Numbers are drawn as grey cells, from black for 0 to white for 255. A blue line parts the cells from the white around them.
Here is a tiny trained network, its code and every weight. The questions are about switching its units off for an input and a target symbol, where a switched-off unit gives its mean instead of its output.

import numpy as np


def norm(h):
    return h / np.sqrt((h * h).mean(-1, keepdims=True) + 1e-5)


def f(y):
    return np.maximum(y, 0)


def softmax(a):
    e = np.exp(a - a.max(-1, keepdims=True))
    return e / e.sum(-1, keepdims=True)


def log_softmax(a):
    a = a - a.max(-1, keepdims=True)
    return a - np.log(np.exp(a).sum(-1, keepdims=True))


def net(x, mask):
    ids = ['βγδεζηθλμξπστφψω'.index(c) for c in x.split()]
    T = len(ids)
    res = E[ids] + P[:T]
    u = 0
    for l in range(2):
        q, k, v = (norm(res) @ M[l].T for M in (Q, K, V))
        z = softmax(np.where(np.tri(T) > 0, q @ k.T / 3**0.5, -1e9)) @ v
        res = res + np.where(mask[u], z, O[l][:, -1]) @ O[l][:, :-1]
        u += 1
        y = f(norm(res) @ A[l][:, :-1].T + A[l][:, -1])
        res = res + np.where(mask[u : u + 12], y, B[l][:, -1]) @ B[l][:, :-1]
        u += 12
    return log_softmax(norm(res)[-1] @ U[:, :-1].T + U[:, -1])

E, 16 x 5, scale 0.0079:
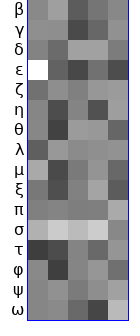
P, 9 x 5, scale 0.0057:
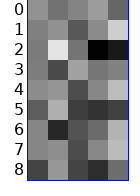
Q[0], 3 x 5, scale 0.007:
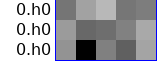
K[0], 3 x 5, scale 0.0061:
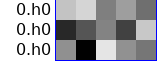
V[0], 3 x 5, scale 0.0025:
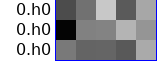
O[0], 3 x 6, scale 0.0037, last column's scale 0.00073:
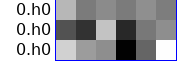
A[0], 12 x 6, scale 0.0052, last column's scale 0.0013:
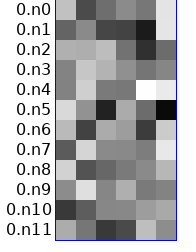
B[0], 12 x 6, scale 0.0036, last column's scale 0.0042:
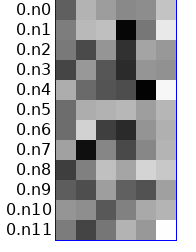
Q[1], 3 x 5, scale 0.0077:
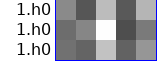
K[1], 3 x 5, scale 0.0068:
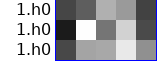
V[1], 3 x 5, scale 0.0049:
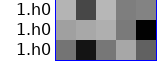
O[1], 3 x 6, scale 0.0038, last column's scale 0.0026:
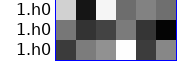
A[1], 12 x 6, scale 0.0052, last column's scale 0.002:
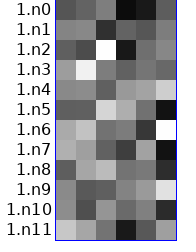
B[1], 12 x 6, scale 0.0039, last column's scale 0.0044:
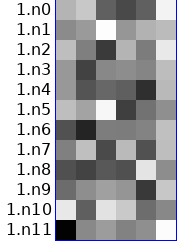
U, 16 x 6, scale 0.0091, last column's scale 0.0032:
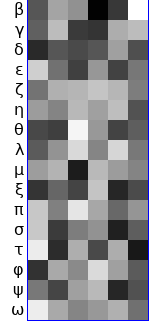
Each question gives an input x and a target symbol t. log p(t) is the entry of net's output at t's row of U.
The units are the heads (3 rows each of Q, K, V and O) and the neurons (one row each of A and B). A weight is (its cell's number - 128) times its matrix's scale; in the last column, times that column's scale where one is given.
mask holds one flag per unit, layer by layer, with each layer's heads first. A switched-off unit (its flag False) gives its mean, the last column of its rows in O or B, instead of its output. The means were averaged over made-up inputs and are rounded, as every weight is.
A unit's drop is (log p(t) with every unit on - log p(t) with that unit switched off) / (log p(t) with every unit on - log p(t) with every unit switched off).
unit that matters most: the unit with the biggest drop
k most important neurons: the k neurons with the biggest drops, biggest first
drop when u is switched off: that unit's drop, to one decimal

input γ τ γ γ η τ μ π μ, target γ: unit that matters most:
0.n4
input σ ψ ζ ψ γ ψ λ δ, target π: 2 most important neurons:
0.n1; 0.n4
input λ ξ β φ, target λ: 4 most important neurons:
0.n4; 0.n6; 0.n1; 0.n0
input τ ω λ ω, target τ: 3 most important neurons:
0.n1; 1.n10; 0.n6
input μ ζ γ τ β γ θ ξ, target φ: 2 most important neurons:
0.n1; 0.n6
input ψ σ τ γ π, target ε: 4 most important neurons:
0.n1; 0.n4; 0.n11; 0.n6
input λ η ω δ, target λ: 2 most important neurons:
0.n4; 0.n6
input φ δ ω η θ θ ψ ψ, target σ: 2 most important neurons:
0.n4; 0.n1
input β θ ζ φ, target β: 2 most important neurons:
0.n5; 0.n6
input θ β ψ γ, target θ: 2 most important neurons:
0.n1; 0.n11
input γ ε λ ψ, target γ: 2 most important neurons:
0.n5; 0.n8
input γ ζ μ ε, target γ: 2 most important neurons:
0.n6; 0.n8
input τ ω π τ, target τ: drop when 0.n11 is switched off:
0.2
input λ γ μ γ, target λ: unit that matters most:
0.n8
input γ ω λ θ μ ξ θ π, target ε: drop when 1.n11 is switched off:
0.2
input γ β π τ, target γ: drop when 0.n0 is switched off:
0.0
